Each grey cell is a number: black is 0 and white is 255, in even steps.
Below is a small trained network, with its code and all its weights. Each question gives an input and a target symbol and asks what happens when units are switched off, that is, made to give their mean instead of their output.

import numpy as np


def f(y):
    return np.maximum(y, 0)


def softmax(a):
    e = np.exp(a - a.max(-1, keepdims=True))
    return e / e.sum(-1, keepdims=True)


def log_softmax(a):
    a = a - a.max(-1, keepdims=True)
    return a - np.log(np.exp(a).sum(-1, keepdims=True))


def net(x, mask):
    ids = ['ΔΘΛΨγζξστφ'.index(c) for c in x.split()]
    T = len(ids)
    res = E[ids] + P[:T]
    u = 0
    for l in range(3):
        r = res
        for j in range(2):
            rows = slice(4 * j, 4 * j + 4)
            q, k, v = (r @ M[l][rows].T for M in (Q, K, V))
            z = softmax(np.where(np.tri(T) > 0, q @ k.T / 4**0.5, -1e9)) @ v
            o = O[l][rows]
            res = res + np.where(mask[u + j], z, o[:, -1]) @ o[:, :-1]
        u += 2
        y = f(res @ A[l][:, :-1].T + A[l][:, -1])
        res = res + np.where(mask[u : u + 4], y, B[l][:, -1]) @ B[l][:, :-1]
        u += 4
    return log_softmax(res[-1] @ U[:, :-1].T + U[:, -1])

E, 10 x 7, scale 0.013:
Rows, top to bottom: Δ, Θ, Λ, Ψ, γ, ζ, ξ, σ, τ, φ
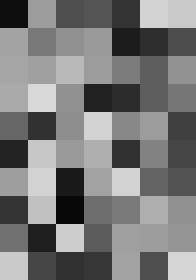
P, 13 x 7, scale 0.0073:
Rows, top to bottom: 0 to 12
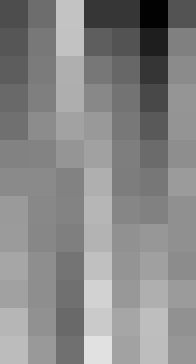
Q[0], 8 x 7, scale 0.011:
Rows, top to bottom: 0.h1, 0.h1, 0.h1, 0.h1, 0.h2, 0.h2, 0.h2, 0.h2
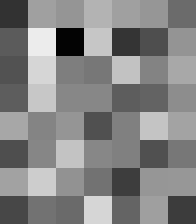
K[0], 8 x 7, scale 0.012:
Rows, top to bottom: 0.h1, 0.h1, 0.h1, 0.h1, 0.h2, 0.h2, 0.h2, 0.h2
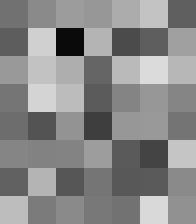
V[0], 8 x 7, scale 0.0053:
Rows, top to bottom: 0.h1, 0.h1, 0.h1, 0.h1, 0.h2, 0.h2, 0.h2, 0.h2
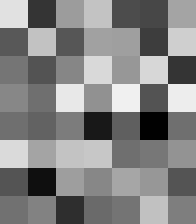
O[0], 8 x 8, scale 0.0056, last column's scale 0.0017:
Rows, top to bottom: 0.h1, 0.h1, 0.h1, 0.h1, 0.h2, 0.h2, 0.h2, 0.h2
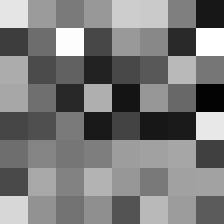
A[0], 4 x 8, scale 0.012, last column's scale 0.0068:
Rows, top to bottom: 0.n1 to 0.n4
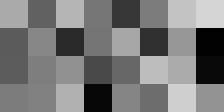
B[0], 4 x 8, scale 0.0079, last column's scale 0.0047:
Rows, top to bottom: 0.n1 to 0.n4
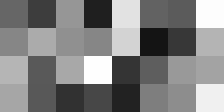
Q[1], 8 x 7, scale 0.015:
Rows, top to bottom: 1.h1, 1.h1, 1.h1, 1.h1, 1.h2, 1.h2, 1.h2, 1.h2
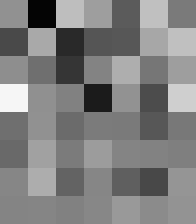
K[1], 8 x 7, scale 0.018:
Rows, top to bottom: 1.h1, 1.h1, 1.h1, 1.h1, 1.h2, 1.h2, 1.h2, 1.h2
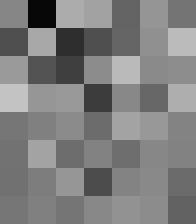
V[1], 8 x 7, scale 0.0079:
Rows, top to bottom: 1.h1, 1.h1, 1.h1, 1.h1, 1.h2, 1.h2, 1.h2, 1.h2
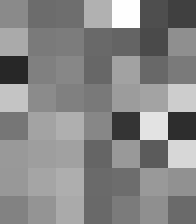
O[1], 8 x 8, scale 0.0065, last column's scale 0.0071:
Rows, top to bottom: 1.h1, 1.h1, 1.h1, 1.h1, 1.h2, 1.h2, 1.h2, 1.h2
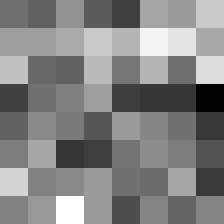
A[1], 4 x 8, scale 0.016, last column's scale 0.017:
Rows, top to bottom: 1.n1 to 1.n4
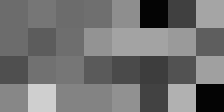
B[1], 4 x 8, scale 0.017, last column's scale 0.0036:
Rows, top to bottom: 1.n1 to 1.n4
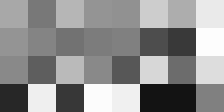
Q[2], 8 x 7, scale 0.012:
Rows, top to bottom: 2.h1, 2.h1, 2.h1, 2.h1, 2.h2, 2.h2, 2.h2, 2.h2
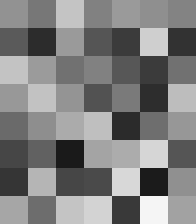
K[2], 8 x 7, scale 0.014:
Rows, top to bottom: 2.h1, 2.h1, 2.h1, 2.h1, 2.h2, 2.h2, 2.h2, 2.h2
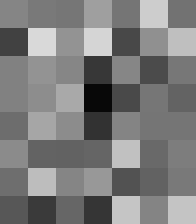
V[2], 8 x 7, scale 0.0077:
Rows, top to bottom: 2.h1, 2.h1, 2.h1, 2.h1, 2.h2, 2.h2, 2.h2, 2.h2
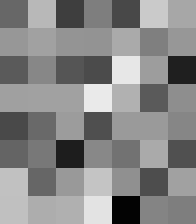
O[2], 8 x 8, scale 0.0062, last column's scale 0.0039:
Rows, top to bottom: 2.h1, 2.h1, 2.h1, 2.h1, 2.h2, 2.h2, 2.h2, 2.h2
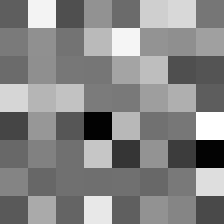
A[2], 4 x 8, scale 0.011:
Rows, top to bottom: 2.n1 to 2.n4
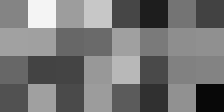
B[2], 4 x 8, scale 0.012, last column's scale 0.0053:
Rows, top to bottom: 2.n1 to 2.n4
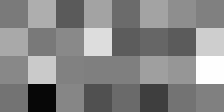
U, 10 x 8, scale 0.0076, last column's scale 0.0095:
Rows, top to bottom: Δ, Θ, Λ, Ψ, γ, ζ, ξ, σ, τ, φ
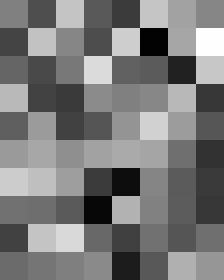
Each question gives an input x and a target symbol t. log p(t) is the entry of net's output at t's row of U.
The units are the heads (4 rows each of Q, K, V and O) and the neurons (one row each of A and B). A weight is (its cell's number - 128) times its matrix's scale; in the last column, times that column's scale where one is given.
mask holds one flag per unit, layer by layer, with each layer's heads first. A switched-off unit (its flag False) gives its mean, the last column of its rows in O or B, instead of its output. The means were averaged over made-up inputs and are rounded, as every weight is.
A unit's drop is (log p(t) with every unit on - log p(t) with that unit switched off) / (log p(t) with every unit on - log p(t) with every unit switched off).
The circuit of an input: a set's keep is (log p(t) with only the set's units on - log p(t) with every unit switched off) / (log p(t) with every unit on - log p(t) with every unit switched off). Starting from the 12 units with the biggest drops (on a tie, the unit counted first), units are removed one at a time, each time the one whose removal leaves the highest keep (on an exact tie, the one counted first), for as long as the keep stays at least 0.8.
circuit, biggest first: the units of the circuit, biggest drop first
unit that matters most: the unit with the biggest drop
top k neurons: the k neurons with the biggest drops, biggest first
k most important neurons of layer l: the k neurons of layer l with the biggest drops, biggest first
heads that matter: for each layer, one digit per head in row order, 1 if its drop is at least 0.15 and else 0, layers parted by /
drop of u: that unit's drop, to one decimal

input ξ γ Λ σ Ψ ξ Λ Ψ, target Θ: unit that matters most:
1.h1
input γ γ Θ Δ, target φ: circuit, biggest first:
(0.n3 2.h1)
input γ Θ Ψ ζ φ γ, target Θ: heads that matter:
00 / 00 / 00
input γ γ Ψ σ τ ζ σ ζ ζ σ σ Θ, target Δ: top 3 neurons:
(0.n1 1.n2 1.n1)
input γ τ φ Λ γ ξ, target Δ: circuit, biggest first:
(1.h1 1.n1)
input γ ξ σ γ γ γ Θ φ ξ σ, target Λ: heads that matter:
11 / 00 / 01
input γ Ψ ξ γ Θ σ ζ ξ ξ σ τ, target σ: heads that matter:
10 / 10 / 01
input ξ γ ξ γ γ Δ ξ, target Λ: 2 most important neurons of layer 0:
(0.n2 0.n1)
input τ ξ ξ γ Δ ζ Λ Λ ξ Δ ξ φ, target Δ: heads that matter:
10 / 10 / 00
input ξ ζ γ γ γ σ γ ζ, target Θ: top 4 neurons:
(1.n1 1.n3 0.n4 2.n2)
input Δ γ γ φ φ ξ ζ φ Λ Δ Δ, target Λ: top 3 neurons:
(1.n2 0.n4 2.n2)
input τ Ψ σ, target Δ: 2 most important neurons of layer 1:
(1.n3 1.n1)
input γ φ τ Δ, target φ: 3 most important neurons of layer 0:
(0.n3 0.n4 0.n2)
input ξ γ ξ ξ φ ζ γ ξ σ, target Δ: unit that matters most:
1.h1
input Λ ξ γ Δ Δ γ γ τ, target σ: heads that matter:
00 / 10 / 01
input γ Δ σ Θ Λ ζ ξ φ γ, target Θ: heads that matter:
10 / 10 / 00
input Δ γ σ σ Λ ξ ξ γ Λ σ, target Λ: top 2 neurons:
(0.n4 1.n2)
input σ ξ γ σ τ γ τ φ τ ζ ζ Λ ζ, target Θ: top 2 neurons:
(1.n3 1.n1)
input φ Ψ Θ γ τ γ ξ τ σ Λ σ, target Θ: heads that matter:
11 / 00 / 00
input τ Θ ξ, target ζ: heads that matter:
00 / 00 / 10
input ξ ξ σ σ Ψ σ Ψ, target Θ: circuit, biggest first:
(1.h1)
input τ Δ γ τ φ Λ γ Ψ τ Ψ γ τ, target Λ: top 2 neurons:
(1.n2 0.n1)
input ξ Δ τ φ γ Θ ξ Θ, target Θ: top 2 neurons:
(1.n3 1.n1)
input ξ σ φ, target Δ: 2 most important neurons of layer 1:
(1.n1 1.n2)
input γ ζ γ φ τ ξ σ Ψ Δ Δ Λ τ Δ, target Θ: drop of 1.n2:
-0.1
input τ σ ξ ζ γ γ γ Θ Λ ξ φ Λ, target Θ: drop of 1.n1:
0.4
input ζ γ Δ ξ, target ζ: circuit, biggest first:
(1.n1)
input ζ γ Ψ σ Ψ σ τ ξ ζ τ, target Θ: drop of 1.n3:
0.3
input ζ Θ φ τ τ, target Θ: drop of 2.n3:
0.2
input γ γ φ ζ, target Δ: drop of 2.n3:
0.1
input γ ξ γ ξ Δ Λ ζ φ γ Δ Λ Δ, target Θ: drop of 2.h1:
0.0
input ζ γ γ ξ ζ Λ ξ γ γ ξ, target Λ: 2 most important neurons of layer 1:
(1.n3 1.n1)
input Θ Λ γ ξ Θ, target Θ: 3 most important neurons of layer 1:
(1.n3 1.n1 1.n2)
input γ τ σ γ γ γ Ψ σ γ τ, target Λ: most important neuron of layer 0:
(0.n2)
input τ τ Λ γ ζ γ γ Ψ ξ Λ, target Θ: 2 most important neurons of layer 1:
(1.n3 1.n1)
